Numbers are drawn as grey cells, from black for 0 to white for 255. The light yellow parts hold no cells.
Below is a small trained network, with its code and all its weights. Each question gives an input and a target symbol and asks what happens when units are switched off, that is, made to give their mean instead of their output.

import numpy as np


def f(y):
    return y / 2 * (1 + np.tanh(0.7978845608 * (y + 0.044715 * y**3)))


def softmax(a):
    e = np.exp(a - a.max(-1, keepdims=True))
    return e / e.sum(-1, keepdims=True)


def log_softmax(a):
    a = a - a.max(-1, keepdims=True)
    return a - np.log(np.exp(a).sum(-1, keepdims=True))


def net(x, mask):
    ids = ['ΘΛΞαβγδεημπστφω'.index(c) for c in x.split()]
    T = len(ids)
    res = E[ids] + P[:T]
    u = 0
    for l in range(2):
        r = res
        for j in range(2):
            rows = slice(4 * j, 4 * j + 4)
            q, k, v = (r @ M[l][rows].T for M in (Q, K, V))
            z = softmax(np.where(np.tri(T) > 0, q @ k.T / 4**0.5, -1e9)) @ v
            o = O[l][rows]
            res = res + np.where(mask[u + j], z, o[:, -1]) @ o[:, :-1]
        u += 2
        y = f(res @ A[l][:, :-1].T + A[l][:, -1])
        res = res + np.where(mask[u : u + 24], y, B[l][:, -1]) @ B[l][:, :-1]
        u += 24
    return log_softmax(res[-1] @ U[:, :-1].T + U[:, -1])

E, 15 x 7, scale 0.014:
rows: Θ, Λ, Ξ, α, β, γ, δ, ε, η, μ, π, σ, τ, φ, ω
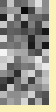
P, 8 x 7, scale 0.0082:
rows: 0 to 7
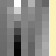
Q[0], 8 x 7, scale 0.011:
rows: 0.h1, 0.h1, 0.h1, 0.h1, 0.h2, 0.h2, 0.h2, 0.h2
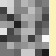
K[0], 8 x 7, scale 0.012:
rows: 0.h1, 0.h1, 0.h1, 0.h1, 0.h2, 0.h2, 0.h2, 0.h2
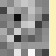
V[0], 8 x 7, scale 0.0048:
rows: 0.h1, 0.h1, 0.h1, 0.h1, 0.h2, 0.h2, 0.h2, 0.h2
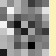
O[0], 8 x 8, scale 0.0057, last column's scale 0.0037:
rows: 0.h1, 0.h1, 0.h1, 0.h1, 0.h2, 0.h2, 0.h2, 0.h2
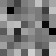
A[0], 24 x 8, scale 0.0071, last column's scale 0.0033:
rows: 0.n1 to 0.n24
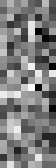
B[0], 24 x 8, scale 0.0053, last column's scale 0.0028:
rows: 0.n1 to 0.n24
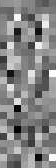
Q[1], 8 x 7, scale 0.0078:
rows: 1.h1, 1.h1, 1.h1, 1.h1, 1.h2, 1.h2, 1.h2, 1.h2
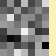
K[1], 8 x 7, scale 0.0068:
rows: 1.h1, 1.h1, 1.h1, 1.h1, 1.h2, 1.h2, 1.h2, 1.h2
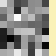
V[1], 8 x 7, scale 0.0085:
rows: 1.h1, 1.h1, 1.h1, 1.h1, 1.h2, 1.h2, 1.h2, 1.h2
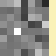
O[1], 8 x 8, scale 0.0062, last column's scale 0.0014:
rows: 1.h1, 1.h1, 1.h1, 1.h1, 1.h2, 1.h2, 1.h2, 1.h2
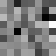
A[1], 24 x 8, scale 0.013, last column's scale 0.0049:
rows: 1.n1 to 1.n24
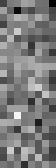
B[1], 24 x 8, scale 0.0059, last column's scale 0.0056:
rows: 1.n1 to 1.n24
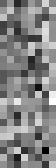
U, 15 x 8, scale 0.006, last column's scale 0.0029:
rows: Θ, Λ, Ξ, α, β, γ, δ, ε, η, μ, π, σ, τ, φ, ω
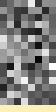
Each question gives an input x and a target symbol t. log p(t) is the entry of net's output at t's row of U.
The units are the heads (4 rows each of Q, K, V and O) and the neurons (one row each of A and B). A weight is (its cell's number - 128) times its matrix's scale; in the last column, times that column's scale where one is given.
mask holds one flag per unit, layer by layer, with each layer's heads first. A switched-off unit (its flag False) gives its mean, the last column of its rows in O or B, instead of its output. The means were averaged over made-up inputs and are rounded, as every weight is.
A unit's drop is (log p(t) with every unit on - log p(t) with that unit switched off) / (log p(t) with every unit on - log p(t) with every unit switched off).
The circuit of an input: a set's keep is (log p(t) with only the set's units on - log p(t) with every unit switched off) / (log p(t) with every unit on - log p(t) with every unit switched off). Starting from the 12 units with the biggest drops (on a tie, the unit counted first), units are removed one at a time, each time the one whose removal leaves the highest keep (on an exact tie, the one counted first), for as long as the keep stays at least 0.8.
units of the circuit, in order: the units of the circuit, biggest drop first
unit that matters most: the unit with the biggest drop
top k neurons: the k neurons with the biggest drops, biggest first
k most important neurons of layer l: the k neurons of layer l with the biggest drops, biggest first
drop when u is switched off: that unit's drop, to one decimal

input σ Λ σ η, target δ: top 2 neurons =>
(1.n13, 1.n9)
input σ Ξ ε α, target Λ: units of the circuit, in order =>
(1.n24, 1.n14, 0.h1)
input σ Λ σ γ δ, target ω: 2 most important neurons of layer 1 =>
(1.n23, 1.n17)
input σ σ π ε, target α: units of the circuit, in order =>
(1.n18, 1.n5)
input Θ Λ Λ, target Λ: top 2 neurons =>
(1.n24, 1.n19)
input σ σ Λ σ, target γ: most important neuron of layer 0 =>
(0.n19)
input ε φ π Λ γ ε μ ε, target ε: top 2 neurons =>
(1.n7, 0.n11)
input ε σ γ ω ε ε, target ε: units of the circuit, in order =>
(1.n7, 0.n11, 1.h1)
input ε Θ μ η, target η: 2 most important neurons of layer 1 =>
(1.n13, 1.n19)
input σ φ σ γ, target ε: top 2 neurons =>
(1.n7, 1.n5)
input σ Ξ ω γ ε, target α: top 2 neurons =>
(1.n18, 1.n5)
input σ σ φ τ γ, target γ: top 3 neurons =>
(1.n15, 1.n2, 1.n7)
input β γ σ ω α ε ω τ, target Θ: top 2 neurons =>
(0.n11, 1.n12)
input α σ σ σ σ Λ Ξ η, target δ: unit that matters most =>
1.n13
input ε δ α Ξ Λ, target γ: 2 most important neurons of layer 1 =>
(1.n15, 1.n2)
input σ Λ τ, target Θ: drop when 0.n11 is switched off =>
0.2
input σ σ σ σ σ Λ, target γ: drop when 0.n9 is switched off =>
0.0
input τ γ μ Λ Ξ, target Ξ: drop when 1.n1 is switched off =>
0.2
